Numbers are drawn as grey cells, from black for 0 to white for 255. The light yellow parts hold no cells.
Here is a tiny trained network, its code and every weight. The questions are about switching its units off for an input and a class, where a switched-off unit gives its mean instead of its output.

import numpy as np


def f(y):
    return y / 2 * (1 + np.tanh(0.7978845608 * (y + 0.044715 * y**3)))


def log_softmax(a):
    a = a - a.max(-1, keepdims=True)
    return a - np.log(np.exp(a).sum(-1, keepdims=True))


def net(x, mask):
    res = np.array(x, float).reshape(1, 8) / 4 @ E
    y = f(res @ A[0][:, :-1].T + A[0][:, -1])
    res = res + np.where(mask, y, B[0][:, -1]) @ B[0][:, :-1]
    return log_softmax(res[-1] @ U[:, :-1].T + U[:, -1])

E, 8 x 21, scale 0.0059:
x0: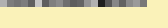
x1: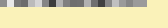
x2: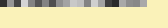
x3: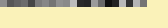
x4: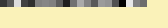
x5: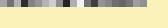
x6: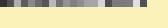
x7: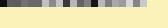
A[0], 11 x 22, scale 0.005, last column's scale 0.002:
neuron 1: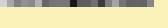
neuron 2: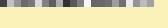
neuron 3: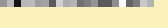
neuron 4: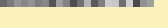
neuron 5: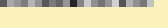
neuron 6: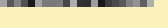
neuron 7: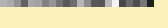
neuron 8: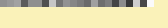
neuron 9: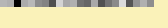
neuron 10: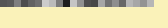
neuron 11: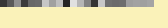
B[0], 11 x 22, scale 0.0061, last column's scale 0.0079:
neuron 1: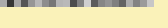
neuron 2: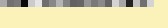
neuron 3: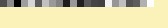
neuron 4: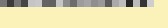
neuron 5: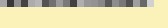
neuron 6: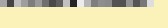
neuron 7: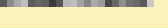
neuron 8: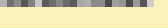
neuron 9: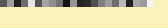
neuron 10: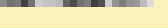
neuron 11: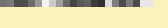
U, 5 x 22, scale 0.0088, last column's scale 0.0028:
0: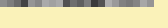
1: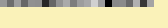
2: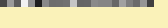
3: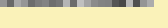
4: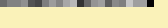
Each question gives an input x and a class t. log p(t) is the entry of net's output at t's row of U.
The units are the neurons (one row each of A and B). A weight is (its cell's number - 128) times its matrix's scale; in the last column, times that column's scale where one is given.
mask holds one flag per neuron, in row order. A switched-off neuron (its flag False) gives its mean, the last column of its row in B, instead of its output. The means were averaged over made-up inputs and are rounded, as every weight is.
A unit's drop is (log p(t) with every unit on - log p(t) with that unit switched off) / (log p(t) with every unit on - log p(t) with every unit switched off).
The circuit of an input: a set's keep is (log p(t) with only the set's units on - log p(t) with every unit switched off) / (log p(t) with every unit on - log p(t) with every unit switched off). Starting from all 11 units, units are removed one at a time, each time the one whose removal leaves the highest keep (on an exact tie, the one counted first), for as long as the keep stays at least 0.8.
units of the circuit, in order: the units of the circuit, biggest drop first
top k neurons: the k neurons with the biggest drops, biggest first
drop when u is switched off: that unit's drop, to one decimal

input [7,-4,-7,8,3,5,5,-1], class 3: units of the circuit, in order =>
(neuron 6)
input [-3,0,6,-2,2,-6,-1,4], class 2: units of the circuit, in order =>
(neuron 10; neuron 1)
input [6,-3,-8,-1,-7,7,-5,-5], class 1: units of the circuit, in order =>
(neuron 7; neuron 11)
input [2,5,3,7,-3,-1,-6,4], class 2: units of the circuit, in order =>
(neuron 10; neuron 11; neuron 2)
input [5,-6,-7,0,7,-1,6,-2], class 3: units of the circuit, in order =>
(neuron 6; neuron 9)
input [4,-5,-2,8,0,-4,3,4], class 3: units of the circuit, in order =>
(neuron 6; neuron 2)
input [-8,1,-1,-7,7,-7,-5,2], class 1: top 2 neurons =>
(neuron 4; neuron 3)
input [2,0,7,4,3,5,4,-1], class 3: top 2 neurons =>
(neuron 3; neuron 9)
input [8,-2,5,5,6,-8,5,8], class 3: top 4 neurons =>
(neuron 6; neuron 3; neuron 9; neuron 4)
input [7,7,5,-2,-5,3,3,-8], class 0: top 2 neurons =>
(neuron 3; neuron 9)
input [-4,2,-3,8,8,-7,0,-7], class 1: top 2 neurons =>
(neuron 11; neuron 8)
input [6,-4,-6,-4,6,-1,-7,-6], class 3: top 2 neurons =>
(neuron 1; neuron 6)
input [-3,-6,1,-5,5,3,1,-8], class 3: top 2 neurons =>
(neuron 2; neuron 4)
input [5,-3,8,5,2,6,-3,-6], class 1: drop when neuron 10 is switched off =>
0.2
